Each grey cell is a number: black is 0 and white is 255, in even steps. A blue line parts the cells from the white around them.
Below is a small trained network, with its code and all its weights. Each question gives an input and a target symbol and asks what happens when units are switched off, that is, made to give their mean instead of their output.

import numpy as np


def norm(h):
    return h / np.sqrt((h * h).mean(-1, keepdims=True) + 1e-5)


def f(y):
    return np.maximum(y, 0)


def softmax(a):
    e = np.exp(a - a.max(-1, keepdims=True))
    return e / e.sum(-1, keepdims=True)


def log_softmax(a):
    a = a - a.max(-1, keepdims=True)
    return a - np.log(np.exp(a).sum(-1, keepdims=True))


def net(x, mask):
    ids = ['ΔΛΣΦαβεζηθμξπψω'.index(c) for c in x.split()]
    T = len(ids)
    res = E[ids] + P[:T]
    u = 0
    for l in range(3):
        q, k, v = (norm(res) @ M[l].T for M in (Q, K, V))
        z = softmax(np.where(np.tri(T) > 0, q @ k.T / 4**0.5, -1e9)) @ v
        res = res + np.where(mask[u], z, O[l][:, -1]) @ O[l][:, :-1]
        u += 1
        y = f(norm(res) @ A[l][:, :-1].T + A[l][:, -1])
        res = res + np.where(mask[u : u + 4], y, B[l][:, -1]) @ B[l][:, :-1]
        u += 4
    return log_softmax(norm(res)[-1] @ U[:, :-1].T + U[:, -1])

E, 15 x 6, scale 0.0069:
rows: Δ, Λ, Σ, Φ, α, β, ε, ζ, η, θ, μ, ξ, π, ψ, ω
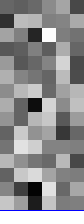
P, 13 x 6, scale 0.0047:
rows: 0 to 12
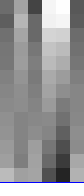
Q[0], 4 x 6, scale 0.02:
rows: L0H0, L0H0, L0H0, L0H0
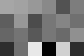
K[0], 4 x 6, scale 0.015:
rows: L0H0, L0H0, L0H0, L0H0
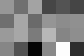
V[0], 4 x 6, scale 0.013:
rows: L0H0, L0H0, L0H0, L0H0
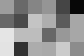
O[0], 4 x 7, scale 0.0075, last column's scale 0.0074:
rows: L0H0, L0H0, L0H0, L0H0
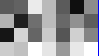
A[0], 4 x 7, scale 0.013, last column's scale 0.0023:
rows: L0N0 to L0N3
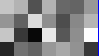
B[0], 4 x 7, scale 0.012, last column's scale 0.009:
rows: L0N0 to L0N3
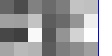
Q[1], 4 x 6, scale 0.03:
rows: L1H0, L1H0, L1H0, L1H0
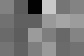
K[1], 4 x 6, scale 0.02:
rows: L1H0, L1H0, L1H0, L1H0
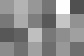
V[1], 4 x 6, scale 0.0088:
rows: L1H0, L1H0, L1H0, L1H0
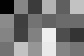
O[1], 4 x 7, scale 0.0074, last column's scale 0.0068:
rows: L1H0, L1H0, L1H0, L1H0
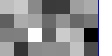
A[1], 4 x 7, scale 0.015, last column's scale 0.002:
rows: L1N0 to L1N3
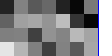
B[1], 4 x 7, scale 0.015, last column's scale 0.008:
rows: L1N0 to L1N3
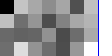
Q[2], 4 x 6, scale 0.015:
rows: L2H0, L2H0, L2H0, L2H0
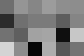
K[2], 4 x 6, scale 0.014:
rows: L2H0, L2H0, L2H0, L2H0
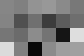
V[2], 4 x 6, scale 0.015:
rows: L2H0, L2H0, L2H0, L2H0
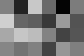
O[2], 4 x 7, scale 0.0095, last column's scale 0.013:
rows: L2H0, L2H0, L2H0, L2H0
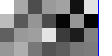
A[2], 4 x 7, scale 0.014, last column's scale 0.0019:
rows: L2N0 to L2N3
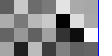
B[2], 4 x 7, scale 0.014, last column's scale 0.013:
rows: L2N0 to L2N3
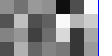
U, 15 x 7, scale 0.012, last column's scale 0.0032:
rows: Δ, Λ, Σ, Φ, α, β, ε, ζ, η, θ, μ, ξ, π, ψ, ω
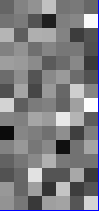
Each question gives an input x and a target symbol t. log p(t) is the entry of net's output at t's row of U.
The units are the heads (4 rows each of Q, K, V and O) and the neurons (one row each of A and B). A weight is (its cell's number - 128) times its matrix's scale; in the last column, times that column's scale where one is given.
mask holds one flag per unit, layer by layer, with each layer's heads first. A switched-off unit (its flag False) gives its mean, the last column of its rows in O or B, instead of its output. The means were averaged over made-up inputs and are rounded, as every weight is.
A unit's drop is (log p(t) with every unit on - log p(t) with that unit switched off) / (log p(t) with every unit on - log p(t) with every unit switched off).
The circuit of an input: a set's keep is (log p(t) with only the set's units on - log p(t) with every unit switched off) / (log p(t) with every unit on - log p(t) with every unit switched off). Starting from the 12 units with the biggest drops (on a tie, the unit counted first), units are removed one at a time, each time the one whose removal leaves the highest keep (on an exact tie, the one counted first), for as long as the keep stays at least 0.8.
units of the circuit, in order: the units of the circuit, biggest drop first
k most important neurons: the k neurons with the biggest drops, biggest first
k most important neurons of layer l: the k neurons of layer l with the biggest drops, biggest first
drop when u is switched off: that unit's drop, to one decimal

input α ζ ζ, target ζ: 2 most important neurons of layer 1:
L1N3, L1N0
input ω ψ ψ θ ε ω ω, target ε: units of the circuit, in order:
L0H0
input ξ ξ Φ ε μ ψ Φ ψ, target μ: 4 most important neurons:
L0N2, L2N0, L1N3, L1N0
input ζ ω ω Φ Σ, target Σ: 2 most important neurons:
L2N1, L1N3
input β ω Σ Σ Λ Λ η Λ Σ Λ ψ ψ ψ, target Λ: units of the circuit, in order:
L0H0, L2H0
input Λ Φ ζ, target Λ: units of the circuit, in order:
L0H0, L2H0
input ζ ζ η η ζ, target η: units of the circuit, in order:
L0H0, L2N1, L0N2
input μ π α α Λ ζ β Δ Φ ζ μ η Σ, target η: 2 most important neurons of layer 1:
L1N0, L1N3
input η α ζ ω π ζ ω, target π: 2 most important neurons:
L0N2, L2N1
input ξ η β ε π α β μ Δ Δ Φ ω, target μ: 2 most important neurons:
L0N2, L1N3
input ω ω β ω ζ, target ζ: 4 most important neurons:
L1N3, L1N0, L0N2, L2N1
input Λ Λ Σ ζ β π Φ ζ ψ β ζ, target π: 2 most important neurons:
L0N2, L2N1
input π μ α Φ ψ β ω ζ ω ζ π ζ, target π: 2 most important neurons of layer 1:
L1N3, L1N1
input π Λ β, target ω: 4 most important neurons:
L1N2, L0N2, L0N3, L1N0
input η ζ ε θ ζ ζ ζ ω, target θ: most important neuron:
L1N0
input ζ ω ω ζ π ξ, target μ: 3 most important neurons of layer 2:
L2N0, L2N1, L2N2
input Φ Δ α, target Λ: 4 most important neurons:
L0N2, L1N1, L2N3, L1N3
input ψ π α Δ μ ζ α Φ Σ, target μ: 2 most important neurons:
L0N2, L2N0
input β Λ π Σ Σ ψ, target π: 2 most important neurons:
L0N2, L2N1
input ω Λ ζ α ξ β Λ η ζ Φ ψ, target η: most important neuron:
L0N2
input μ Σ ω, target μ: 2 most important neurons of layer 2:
L2N0, L2N1
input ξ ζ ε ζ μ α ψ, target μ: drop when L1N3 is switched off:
0.1
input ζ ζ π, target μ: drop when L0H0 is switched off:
0.2
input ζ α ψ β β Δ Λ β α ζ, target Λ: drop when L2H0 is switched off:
0.2
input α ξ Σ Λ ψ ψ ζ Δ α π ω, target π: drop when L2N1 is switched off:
0.1
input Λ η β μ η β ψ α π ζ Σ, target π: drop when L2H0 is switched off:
0.3
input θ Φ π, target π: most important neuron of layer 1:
L1N0
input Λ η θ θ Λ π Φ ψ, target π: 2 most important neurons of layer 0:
L0N2, L0N1
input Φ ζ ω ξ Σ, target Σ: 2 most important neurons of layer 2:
L2N1, L2N2
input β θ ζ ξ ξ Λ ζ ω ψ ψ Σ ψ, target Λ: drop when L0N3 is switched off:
0.0
